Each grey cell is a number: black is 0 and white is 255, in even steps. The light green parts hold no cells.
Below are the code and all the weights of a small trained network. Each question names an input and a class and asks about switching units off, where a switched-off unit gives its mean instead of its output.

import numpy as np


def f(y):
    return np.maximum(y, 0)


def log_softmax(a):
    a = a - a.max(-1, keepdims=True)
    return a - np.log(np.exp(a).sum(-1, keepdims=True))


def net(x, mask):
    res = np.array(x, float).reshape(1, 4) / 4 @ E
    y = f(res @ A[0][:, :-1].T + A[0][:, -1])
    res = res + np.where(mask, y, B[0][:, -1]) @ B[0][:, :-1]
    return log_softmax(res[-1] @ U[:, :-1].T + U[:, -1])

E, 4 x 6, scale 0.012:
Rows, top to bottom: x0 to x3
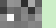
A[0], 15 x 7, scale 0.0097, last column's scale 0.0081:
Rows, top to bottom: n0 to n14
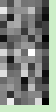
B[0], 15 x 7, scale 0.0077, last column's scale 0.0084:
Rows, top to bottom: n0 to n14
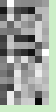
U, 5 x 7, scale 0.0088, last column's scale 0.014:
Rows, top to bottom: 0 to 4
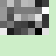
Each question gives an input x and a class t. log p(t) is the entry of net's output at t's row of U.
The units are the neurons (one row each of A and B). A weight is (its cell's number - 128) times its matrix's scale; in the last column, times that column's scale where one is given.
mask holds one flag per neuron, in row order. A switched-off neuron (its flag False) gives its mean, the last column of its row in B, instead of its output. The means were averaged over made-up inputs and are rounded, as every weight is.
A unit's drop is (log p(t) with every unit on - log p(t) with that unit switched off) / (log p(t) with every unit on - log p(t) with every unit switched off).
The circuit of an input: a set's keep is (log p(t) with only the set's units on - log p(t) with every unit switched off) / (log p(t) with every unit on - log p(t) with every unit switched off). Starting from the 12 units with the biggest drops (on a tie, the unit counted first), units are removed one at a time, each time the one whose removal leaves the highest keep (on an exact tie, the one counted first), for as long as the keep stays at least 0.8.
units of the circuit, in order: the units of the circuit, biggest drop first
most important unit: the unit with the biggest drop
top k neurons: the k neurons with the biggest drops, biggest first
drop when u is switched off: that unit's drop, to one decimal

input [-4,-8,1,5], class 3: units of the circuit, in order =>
(n7, n1)
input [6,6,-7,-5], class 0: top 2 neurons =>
(n2, n8)
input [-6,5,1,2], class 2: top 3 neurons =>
(n9, n7, n10)
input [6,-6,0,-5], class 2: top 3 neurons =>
(n12, n11, n4)
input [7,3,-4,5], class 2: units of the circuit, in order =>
(n11, n3)
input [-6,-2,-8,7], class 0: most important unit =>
n8
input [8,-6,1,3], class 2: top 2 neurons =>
(n12, n11)
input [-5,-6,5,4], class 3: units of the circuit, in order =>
(n1, n7)
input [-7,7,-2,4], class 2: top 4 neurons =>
(n9, n7, n10, n1)
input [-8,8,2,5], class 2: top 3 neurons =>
(n9, n7, n10)
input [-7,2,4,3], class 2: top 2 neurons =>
(n10, n9)
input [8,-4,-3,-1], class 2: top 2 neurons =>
(n12, n11)
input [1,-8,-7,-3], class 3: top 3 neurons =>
(n7, n1, n14)
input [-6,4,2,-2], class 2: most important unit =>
n9
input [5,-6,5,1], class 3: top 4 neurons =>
(n7, n1, n8, n10)
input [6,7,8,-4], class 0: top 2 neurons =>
(n14, n7)
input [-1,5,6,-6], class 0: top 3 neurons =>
(n14, n7, n1)
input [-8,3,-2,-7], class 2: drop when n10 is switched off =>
0.2
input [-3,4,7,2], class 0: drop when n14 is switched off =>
0.8
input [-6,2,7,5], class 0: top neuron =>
(n14)
